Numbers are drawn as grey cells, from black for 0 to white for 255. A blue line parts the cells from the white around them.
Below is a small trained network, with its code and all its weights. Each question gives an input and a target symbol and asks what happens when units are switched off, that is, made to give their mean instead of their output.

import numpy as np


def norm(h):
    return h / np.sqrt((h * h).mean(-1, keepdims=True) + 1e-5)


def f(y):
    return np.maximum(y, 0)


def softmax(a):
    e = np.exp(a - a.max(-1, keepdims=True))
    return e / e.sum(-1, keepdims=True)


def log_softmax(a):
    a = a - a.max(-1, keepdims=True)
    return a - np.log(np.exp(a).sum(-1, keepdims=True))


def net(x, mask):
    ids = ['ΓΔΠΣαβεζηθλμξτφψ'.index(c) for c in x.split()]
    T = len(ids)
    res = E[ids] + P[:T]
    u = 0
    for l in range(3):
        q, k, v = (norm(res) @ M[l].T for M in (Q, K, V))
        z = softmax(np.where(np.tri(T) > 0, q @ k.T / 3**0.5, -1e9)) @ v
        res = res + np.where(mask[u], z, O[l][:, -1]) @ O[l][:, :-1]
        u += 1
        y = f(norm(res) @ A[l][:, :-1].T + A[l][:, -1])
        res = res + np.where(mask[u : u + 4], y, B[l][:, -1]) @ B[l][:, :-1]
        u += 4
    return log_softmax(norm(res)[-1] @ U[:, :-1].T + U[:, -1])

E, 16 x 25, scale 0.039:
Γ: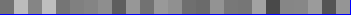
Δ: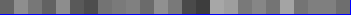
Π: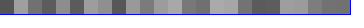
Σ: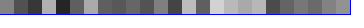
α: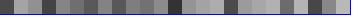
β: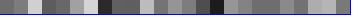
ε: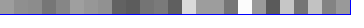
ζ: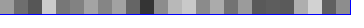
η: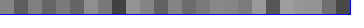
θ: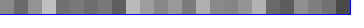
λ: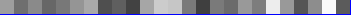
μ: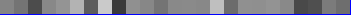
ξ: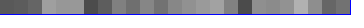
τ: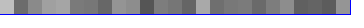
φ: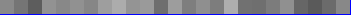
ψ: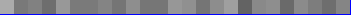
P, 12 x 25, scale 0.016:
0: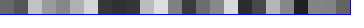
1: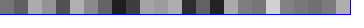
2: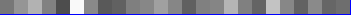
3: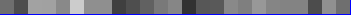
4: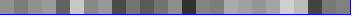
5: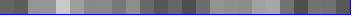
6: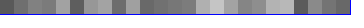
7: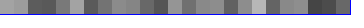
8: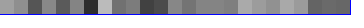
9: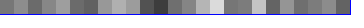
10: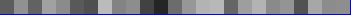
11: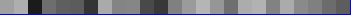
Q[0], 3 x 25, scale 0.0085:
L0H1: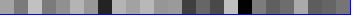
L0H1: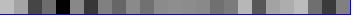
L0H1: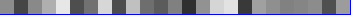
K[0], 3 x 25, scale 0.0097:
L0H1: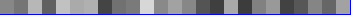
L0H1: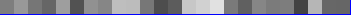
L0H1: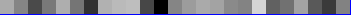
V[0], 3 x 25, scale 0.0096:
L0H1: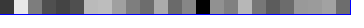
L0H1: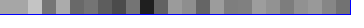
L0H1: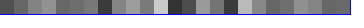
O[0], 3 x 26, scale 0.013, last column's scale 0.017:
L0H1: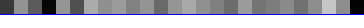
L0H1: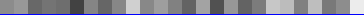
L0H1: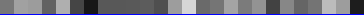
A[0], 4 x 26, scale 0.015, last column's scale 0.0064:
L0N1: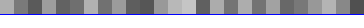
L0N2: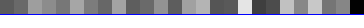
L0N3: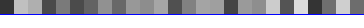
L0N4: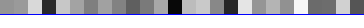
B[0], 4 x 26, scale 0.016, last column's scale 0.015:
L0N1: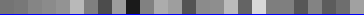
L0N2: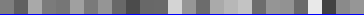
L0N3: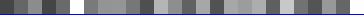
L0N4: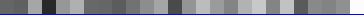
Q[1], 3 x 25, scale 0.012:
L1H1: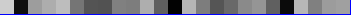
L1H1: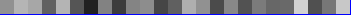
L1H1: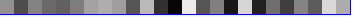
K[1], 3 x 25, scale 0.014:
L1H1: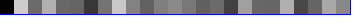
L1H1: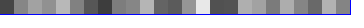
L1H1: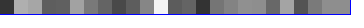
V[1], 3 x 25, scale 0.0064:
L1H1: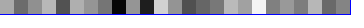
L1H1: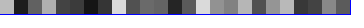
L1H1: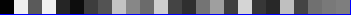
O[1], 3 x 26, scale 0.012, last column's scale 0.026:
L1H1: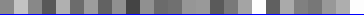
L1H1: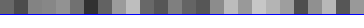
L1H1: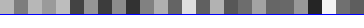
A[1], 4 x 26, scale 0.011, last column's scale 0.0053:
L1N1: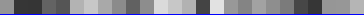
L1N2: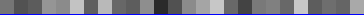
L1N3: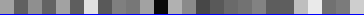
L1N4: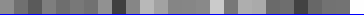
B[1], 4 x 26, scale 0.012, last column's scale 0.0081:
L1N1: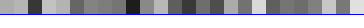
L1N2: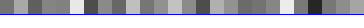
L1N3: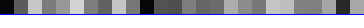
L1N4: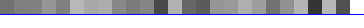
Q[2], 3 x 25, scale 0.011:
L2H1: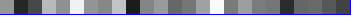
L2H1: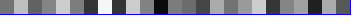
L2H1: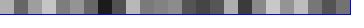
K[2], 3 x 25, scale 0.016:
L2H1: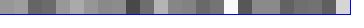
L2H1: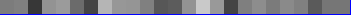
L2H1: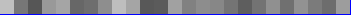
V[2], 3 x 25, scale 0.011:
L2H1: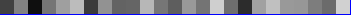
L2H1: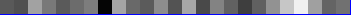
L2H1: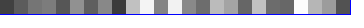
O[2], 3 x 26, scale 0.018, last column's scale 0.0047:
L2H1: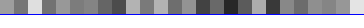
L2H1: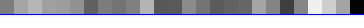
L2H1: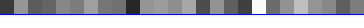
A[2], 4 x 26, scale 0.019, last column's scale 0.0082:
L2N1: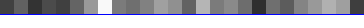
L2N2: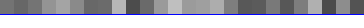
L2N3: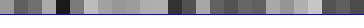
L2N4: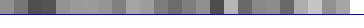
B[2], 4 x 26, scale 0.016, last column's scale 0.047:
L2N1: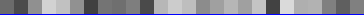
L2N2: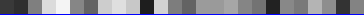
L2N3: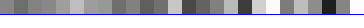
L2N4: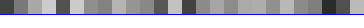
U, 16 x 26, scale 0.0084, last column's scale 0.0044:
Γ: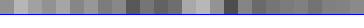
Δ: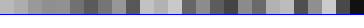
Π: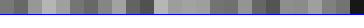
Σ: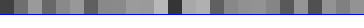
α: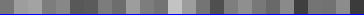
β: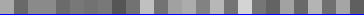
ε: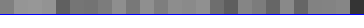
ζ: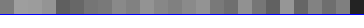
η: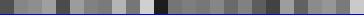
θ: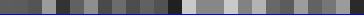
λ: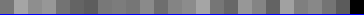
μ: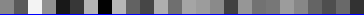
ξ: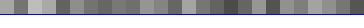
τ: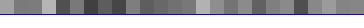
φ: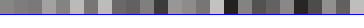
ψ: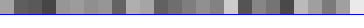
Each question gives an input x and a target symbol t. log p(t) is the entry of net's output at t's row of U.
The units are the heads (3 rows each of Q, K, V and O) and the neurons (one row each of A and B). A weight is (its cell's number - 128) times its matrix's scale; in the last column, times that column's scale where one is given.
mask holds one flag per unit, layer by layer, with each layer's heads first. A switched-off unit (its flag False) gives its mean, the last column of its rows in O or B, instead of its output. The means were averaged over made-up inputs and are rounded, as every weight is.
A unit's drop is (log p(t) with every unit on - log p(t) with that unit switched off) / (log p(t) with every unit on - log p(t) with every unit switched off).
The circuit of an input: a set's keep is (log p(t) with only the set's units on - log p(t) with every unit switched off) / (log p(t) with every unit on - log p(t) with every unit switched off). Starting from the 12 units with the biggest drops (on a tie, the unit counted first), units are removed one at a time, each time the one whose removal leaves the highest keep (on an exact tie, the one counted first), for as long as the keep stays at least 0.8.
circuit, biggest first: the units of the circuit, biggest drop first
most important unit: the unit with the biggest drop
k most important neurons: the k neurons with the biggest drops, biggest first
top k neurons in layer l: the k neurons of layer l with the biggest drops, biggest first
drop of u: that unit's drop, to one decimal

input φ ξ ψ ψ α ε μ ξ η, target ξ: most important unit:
L2H1
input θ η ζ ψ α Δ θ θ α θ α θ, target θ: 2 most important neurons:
L2N3; L2N4
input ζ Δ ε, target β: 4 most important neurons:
L0N2; L0N4; L2N3; L0N3
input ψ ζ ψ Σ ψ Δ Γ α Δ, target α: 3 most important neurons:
L2N3; L0N4; L2N4
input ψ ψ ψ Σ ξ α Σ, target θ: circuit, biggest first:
L0H1; L2N3; L2N4
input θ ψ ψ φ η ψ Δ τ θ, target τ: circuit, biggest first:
L0H1; L2N3; L2H1; L2N4
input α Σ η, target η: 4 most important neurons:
L0N3; L2N3; L0N4; L1N3
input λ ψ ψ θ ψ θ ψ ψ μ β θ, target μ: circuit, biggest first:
L2H1; L0H1; L2N3; L0N3
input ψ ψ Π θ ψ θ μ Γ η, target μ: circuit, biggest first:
L2H1; L2N3; L0N3
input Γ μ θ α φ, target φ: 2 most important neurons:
L2N3; L1N2
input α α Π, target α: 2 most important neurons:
L2N3; L0N4
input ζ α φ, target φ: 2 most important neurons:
L1N2; L2N3
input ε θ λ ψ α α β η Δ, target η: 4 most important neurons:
L0N3; L0N4; L2N3; L1N3
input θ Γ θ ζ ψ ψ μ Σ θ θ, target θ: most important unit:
L0H1
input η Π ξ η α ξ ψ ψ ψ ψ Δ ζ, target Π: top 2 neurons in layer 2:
L2N2; L2N3
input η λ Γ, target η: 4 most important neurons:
L0N4; L2N3; L0N3; L1N3
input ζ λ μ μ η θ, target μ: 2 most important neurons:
L2N3; L1N2
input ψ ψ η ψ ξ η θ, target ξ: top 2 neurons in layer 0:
L0N3; L0N4
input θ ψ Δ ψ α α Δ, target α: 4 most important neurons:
L2N3; L0N4; L2N4; L0N3
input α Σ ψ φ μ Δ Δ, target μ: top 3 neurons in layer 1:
L1N2; L1N1; L1N3
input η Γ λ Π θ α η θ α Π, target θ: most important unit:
L0N3
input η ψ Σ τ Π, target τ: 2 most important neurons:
L2N3; L2N4
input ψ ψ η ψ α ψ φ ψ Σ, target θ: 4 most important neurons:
L2N3; L2N4; L0N3; L0N4
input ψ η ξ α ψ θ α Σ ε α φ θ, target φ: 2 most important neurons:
L2N3; L1N2
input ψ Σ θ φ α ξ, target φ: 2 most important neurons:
L1N2; L2N3
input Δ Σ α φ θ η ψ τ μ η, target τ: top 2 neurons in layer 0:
L0N4; L0N3
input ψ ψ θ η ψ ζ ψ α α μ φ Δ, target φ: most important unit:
L0H1
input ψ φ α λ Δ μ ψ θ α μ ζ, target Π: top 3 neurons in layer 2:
L2N2; L2N3; L2N4
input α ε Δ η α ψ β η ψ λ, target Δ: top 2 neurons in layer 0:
L0N4; L0N3
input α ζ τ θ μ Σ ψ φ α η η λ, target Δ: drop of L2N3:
0.5
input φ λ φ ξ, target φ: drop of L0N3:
0.1
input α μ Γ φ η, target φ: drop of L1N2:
0.3
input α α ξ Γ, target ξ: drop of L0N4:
0.1
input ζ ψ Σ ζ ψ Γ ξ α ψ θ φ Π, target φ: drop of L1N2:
0.2
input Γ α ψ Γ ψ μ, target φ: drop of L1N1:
0.0
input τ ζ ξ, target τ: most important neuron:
L2N3
